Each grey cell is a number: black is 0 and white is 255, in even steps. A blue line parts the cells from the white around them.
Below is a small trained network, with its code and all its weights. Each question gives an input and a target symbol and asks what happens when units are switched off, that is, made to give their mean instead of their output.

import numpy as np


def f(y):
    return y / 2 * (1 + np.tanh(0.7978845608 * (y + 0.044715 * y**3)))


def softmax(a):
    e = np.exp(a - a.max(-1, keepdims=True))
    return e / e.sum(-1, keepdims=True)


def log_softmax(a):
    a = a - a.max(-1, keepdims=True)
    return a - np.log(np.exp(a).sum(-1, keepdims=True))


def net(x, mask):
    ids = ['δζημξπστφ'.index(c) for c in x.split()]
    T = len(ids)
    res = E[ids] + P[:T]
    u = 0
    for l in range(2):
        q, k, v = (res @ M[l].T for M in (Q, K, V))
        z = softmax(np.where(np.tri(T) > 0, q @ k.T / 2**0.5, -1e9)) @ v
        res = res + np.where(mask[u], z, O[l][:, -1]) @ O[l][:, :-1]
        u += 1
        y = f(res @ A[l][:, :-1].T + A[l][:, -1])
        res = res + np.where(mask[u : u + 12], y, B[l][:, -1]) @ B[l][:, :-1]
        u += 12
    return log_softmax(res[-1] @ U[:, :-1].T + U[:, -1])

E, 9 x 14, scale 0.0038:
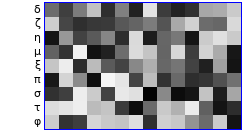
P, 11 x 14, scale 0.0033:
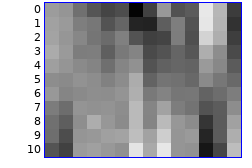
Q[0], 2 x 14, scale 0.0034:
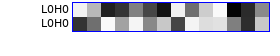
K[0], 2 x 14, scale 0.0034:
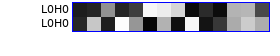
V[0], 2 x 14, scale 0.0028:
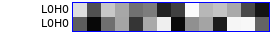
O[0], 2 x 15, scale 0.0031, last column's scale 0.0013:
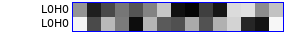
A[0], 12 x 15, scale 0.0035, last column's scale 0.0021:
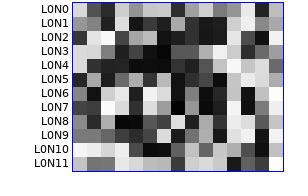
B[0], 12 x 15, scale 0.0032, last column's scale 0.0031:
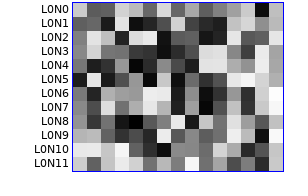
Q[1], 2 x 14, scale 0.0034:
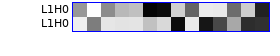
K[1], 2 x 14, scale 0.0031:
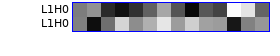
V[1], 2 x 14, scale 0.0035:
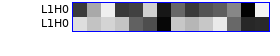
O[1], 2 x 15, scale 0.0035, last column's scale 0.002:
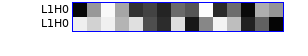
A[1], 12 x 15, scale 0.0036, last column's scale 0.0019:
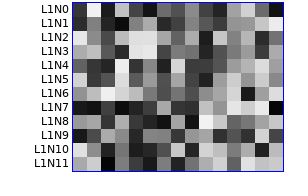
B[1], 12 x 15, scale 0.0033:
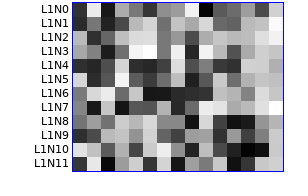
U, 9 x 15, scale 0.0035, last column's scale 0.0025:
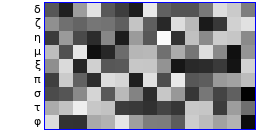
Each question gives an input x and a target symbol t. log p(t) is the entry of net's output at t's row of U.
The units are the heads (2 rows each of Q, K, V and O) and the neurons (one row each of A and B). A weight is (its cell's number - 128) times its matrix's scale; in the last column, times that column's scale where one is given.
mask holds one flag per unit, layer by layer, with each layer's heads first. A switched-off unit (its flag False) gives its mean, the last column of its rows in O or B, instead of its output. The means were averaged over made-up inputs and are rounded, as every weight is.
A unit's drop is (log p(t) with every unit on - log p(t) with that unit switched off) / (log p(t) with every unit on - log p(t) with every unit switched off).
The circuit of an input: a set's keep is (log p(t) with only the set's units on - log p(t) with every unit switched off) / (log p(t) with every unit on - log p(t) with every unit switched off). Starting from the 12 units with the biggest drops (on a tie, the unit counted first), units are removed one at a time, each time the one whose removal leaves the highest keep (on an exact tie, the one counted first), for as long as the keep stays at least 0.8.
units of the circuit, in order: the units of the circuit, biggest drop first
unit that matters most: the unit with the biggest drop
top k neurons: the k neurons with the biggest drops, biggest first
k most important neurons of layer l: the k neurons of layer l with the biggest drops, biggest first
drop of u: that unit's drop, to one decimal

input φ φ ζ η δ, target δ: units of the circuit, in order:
L1N4; L0N1; L1N5
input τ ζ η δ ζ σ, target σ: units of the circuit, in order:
L1H0; L0N6; L1N9; L0N7
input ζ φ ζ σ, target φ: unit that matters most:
L0N2
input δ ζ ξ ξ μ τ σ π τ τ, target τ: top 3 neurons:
L1N6; L0N10; L1N1
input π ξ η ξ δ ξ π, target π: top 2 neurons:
L1N3; L0N2
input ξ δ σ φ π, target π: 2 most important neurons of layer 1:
L1N3; L1N1
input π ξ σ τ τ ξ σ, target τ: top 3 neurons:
L0N5; L1N6; L0N11
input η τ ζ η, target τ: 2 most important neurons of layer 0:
L0N10; L0N3
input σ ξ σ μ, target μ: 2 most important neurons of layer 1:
L1N7; L1N11
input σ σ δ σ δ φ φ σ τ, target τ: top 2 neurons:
L0N10; L1N6
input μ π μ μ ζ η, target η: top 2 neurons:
L0N5; L1N0
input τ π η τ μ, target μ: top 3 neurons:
L0N8; L0N9; L1N11
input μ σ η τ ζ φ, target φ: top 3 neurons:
L1N2; L0N0; L0N11
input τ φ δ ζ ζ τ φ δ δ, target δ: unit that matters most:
L1N4
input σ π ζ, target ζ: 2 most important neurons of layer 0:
L0N4; L0N3
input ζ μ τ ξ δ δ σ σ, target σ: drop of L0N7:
0.1
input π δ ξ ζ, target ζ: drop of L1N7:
0.1
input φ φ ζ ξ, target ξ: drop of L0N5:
0.0
